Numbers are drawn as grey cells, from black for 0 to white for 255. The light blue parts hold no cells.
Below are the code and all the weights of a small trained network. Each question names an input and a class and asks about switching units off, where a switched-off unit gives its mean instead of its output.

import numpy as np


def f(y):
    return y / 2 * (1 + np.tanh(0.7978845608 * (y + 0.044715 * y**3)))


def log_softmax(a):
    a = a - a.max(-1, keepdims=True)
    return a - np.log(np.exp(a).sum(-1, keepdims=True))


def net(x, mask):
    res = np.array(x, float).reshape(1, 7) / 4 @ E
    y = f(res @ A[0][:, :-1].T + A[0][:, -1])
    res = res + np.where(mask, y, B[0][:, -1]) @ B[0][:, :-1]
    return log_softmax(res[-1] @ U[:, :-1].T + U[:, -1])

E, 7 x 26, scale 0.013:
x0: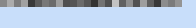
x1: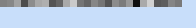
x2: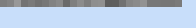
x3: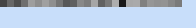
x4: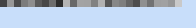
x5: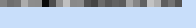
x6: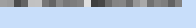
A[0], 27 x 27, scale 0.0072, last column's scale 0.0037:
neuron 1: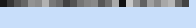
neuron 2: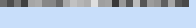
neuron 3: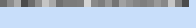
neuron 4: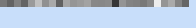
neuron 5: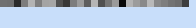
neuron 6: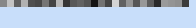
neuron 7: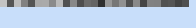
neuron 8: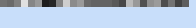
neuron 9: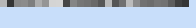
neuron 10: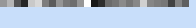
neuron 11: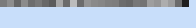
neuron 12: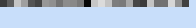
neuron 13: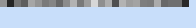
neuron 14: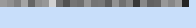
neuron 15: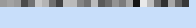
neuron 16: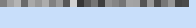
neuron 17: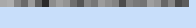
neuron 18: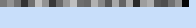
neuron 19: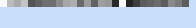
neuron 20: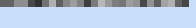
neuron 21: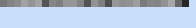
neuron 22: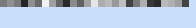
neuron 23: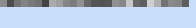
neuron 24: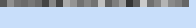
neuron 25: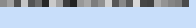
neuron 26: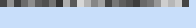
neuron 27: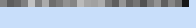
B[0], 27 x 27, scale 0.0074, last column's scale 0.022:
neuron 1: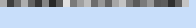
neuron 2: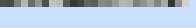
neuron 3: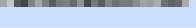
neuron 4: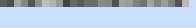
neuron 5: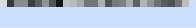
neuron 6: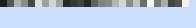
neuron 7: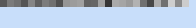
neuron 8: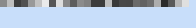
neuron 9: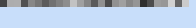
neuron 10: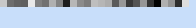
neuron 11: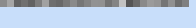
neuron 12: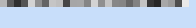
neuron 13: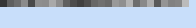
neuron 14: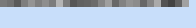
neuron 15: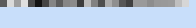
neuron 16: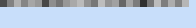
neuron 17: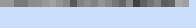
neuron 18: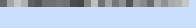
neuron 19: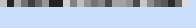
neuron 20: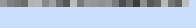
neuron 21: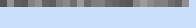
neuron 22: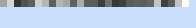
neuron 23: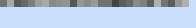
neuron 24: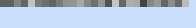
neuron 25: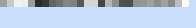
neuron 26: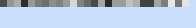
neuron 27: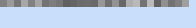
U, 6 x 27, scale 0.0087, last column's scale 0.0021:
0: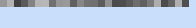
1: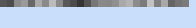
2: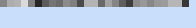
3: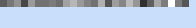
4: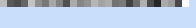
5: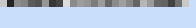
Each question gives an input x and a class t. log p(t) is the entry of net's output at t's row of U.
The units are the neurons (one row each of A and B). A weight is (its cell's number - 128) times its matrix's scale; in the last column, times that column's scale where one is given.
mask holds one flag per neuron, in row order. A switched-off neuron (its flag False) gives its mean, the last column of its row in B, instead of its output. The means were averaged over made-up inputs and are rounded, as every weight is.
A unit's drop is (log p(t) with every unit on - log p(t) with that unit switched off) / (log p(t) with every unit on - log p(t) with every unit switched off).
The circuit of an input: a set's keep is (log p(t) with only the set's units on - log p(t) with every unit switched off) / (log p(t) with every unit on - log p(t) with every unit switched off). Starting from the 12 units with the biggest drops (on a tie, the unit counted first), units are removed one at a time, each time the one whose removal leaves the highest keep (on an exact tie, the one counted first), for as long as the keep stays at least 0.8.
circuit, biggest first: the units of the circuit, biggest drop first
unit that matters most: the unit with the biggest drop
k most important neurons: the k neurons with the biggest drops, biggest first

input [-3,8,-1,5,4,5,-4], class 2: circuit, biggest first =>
[neuron 15]
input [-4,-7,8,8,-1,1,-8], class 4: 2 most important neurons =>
[neuron 12; neuron 20]
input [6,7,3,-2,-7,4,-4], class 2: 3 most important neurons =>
[neuron 15; neuron 18; neuron 26]
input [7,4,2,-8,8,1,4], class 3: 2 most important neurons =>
[neuron 26; neuron 24]
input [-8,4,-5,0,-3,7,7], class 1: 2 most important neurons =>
[neuron 2; neuron 22]
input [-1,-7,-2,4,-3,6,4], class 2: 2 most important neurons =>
[neuron 25; neuron 22]
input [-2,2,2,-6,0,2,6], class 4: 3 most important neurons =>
[neuron 10; neuron 1; neuron 5]
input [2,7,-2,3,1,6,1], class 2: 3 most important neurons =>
[neuron 15; neuron 18; neuron 22]
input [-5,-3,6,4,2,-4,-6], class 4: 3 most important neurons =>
[neuron 12; neuron 6; neuron 20]
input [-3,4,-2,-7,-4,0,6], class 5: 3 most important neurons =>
[neuron 19; neuron 12; neuron 20]
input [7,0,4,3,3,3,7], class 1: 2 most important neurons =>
[neuron 6; neuron 12]
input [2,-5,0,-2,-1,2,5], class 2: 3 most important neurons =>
[neuron 25; neuron 12; neuron 20]
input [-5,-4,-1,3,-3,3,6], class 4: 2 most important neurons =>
[neuron 10; neuron 6]
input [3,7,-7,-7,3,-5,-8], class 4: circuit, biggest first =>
[neuron 12]
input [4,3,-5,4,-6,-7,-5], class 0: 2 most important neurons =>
[neuron 22; neuron 26]
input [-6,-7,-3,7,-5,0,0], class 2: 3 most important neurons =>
[neuron 25; neuron 6; neuron 19]
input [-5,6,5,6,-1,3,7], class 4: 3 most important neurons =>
[neuron 10; neuron 25; neuron 6]
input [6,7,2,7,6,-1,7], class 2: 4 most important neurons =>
[neuron 15; neuron 18; neuron 12; neuron 19]
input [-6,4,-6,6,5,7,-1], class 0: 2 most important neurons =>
[neuron 8; neuron 6]
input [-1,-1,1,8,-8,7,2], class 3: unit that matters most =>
neuron 9
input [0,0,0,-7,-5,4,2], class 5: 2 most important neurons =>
[neuron 19; neuron 26]
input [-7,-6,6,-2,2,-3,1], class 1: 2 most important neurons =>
[neuron 2; neuron 13]
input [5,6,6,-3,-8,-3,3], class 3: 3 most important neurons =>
[neuron 7; neuron 25; neuron 16]
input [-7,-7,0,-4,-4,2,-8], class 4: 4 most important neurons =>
[neuron 12; neuron 6; neuron 20; neuron 15]
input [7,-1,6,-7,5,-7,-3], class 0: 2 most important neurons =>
[neuron 22; neuron 2]
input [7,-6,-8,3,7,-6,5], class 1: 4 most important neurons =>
[neuron 6; neuron 8; neuron 9; neuron 7]
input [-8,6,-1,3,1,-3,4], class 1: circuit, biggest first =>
[neuron 2]
